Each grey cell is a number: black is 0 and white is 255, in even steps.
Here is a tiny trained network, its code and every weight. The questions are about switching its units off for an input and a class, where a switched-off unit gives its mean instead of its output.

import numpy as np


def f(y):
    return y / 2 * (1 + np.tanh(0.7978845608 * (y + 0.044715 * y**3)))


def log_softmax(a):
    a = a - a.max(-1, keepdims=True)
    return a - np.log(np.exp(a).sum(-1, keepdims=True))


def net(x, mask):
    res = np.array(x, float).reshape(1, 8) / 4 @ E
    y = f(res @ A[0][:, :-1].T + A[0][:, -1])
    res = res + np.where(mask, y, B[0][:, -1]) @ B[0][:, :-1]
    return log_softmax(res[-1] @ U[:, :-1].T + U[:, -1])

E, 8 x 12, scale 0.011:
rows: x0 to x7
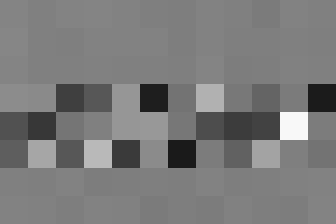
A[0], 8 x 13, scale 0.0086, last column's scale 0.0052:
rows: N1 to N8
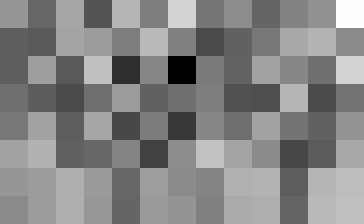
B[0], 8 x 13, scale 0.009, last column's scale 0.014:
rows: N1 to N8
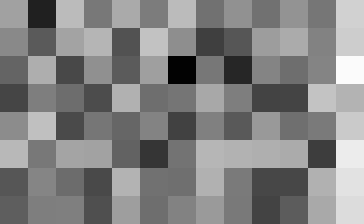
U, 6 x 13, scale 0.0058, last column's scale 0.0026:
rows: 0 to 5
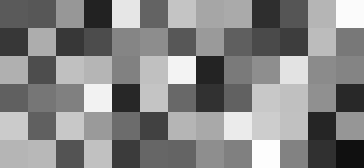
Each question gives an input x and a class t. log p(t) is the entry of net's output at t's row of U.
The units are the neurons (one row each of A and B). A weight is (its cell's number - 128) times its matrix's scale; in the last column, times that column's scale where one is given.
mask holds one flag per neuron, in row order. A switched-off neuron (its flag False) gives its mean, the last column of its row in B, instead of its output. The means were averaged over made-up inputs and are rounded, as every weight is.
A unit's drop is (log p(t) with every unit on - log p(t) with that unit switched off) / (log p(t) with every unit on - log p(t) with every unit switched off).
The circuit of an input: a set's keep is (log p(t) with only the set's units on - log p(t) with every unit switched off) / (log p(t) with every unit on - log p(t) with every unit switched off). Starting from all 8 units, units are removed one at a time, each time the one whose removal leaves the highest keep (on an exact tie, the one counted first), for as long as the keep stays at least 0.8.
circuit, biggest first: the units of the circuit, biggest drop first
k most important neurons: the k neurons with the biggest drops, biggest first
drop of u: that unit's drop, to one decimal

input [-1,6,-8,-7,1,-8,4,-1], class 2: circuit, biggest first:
[N2]
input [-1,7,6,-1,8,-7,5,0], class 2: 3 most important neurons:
[N2 N7 N8]
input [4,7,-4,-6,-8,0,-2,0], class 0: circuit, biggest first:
[N3 N8]
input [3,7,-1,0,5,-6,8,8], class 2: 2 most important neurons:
[N7 N8]
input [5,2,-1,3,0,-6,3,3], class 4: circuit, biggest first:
[N7 N8]
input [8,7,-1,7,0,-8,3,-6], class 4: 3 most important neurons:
[N6 N7 N8]
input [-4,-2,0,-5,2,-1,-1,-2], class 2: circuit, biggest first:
[N3 N2]
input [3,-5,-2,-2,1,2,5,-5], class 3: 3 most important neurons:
[N7 N4 N8]
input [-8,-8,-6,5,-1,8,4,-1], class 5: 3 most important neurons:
[N7 N8 N6]
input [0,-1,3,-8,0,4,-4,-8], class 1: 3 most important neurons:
[N7 N8 N6]
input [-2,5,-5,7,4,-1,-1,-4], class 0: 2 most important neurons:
[N4 N3]
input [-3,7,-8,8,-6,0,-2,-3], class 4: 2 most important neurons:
[N6 N3]
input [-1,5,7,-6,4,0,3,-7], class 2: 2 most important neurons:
[N3 N5]
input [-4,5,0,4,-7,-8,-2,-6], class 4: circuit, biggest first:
[N6]
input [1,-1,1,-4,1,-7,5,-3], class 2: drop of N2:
0.2
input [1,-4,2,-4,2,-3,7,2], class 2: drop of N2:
0.1
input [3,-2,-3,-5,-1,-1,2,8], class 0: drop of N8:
0.1
